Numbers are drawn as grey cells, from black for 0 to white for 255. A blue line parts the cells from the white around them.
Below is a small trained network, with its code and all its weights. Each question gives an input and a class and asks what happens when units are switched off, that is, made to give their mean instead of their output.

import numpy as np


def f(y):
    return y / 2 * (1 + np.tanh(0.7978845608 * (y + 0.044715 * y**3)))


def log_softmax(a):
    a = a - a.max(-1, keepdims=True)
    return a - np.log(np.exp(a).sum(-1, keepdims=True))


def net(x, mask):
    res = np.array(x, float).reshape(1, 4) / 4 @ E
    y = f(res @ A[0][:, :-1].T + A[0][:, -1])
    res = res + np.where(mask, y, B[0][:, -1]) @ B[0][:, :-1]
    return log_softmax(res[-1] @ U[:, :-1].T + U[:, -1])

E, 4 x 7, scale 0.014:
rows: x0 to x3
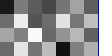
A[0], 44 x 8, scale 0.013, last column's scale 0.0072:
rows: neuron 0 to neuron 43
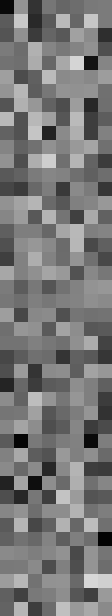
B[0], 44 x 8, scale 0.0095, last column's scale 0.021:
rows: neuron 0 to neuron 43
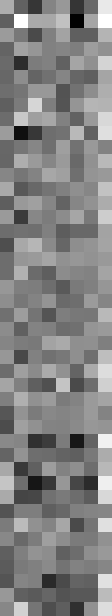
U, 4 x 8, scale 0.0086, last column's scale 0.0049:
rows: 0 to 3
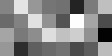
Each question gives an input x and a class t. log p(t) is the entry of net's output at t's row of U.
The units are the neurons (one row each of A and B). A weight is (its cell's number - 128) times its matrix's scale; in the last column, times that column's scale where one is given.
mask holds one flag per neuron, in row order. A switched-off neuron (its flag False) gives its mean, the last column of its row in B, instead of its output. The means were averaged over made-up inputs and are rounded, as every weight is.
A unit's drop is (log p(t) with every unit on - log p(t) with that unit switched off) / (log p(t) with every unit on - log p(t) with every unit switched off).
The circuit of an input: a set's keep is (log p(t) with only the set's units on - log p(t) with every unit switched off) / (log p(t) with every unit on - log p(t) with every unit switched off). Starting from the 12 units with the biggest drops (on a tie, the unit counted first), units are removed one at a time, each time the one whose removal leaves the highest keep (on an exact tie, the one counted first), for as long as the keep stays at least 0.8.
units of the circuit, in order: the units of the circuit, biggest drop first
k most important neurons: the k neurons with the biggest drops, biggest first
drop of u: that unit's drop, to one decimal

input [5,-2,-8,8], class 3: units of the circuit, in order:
[neuron 34]
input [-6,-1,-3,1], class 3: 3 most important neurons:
[neuron 1; neuron 43; neuron 8]
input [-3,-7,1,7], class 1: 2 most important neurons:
[neuron 1; neuron 31]
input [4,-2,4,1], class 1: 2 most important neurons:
[neuron 34; neuron 0]
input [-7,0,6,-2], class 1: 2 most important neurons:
[neuron 1; neuron 31]
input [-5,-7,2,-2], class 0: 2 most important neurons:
[neuron 8; neuron 11]
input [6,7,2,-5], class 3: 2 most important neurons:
[neuron 35; neuron 9]
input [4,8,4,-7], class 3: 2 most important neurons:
[neuron 9; neuron 35]
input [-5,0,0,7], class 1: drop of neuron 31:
0.2
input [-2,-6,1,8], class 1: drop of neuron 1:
0.1
